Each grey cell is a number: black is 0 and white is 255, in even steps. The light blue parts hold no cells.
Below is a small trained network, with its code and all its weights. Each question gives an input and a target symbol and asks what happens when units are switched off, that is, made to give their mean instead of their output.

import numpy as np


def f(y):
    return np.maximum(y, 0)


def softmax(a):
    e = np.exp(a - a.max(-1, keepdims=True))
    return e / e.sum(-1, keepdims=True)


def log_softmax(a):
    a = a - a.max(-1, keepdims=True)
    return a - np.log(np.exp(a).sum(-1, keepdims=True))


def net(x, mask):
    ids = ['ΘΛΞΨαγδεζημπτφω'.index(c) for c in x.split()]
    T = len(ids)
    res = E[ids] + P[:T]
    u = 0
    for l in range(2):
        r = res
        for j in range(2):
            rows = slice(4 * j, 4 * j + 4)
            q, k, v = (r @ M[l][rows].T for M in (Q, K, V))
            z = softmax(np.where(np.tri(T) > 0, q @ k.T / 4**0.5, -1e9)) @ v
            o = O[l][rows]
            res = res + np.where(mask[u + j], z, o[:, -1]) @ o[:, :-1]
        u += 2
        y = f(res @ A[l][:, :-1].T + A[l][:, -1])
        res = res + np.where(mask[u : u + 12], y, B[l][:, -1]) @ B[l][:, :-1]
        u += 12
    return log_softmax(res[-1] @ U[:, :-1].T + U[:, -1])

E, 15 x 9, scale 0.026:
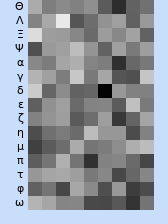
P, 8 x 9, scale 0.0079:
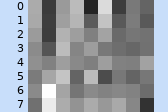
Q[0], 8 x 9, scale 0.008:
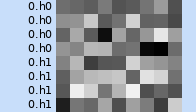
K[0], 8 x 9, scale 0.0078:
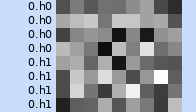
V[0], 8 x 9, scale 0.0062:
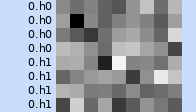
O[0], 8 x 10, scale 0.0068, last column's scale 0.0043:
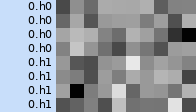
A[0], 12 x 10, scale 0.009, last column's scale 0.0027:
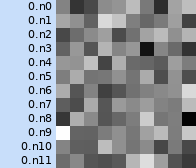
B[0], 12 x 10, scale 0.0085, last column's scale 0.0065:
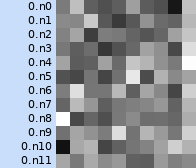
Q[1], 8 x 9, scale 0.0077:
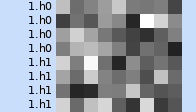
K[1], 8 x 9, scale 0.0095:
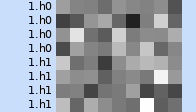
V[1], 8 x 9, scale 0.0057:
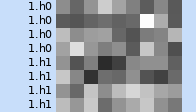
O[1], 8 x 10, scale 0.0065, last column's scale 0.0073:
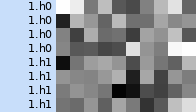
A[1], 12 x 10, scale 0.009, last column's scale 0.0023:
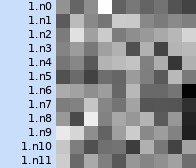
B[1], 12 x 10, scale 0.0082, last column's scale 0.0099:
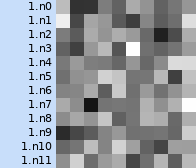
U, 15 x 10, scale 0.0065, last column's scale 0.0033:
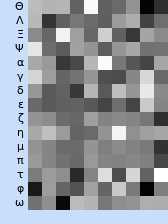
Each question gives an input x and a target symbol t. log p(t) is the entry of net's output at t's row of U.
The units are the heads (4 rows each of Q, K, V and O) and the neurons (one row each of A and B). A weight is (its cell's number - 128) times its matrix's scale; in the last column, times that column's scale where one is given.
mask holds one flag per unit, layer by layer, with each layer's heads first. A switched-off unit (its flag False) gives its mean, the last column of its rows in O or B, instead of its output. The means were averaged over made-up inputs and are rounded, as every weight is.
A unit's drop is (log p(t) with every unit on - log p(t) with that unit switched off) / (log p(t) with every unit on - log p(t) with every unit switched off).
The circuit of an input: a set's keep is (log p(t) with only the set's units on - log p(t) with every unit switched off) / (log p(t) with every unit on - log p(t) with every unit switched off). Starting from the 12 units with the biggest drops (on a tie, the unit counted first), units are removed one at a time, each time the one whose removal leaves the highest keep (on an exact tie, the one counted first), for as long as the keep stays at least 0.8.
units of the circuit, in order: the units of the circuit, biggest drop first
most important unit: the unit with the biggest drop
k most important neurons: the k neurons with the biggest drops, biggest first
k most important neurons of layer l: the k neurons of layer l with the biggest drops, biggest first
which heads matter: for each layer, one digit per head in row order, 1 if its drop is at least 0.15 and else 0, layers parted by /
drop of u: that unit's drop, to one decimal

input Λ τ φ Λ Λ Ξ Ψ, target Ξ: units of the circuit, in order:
1.n2, 1.n3
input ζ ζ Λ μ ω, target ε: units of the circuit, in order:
1.h1, 0.n4
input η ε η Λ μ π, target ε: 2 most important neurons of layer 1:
1.n7, 1.n5
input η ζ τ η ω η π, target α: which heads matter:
00 / 10
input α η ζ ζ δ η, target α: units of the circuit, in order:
0.n0, 0.h1
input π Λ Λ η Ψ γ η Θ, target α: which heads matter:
11 / 10
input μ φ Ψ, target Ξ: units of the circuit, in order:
1.n7, 1.n3
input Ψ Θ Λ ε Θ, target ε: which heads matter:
00 / 01
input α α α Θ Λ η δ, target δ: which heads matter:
10 / 11
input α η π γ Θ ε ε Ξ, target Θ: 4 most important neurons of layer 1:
1.n11, 1.n7, 1.n4, 1.n2
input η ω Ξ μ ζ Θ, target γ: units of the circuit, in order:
0.n9, 1.h1, 1.h0, 1.n9
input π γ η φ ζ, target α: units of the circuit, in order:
1.h0, 0.h1, 0.n0
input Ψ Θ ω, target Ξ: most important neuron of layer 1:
1.n3
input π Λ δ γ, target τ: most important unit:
0.n9
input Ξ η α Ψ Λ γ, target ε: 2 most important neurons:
0.n1, 1.n7
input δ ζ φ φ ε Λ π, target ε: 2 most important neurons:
0.n4, 0.n8
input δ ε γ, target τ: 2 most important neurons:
0.n1, 0.n9
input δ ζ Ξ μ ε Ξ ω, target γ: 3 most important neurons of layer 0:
0.n9, 0.n3, 0.n0
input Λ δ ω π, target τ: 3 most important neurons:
0.n9, 0.n6, 0.n7
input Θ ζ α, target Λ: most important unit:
1.n0
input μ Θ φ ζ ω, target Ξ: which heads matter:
00 / 01
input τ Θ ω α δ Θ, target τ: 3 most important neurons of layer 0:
0.n1, 0.n9, 0.n6
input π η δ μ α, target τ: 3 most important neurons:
0.n9, 0.n3, 0.n6
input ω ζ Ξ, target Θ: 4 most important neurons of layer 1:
1.n11, 1.n7, 1.n2, 1.n4
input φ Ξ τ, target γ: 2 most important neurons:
0.n9, 1.n11
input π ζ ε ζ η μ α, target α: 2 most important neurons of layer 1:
1.n0, 1.n7
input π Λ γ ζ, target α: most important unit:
0.n0
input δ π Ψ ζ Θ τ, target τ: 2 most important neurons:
0.n9, 0.n3
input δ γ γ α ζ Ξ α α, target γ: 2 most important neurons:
0.n9, 1.n11
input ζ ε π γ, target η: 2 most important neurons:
0.n1, 0.n10
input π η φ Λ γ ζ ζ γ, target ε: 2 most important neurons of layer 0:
0.n1, 0.n4
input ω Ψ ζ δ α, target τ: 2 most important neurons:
0.n9, 0.n1
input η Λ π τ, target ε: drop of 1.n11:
0.1
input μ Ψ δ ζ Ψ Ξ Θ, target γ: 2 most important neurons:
1.n11, 0.n9
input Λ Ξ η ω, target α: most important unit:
0.h0
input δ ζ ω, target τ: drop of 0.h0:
0.2
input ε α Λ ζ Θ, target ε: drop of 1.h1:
0.8
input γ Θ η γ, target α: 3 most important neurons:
0.n0, 1.n7, 0.n9
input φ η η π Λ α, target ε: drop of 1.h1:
1.0
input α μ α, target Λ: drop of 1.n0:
0.4
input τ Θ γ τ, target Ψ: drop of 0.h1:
0.1
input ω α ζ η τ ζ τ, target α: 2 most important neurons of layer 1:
1.n0, 1.n7
